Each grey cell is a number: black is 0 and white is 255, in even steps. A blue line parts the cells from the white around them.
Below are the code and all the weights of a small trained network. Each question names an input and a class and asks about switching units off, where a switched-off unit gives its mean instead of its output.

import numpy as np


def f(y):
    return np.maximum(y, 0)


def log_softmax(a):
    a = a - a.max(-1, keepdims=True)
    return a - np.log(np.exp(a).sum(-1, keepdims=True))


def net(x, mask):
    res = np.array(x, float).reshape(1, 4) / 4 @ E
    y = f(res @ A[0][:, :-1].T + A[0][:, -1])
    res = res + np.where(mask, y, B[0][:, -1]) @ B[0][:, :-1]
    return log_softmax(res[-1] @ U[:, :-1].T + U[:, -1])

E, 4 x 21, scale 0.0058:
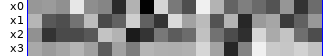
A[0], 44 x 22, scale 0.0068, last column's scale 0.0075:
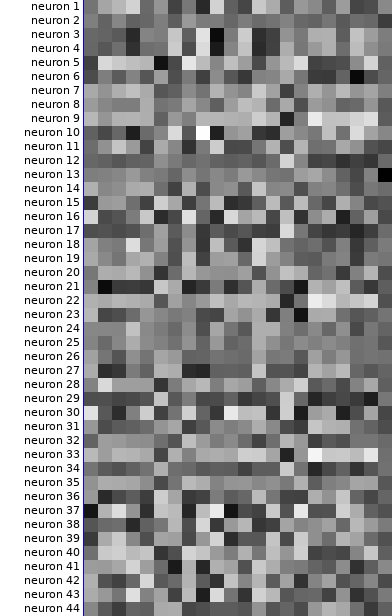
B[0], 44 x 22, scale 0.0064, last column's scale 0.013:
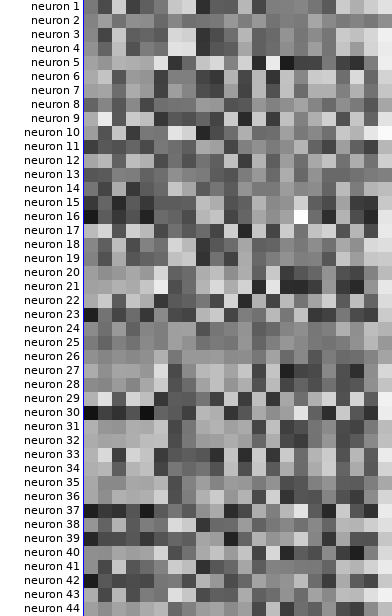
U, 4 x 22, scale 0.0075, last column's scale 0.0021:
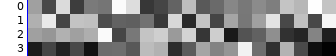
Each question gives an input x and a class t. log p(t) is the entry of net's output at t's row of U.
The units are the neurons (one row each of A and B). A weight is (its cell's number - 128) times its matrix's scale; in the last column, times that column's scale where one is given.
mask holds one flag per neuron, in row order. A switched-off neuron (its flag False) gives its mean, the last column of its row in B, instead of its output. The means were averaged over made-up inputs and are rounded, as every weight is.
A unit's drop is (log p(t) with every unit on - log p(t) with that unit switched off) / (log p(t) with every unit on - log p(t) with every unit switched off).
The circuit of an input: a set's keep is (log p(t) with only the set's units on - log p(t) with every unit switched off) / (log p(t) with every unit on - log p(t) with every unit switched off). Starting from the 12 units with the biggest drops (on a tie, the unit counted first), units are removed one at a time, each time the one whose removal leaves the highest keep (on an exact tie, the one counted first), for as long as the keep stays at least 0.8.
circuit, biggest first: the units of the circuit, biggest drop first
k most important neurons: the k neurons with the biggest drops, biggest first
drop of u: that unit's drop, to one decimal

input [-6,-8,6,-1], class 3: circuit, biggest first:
[neuron 37]
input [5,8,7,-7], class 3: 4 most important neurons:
[neuron 30; neuron 23; neuron 16; neuron 42]
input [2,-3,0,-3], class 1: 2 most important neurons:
[neuron 30; neuron 16]
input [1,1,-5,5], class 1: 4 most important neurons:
[neuron 33; neuron 9; neuron 22; neuron 21]
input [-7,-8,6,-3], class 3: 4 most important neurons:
[neuron 37; neuron 15; neuron 39; neuron 11]
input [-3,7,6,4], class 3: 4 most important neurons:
[neuron 30; neuron 16; neuron 42; neuron 23]
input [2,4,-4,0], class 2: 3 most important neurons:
[neuron 37; neuron 5; neuron 40]
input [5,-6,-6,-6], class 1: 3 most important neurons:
[neuron 6; neuron 17; neuron 29]
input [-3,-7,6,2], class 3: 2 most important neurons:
[neuron 37; neuron 39]
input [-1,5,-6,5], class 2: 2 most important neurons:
[neuron 5; neuron 40]
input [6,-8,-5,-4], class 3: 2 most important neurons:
[neuron 37; neuron 15]
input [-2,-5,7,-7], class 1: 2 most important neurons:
[neuron 29; neuron 17]
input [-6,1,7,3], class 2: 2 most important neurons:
[neuron 21; neuron 27]
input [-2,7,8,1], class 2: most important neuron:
[neuron 21]
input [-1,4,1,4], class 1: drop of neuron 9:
0.2
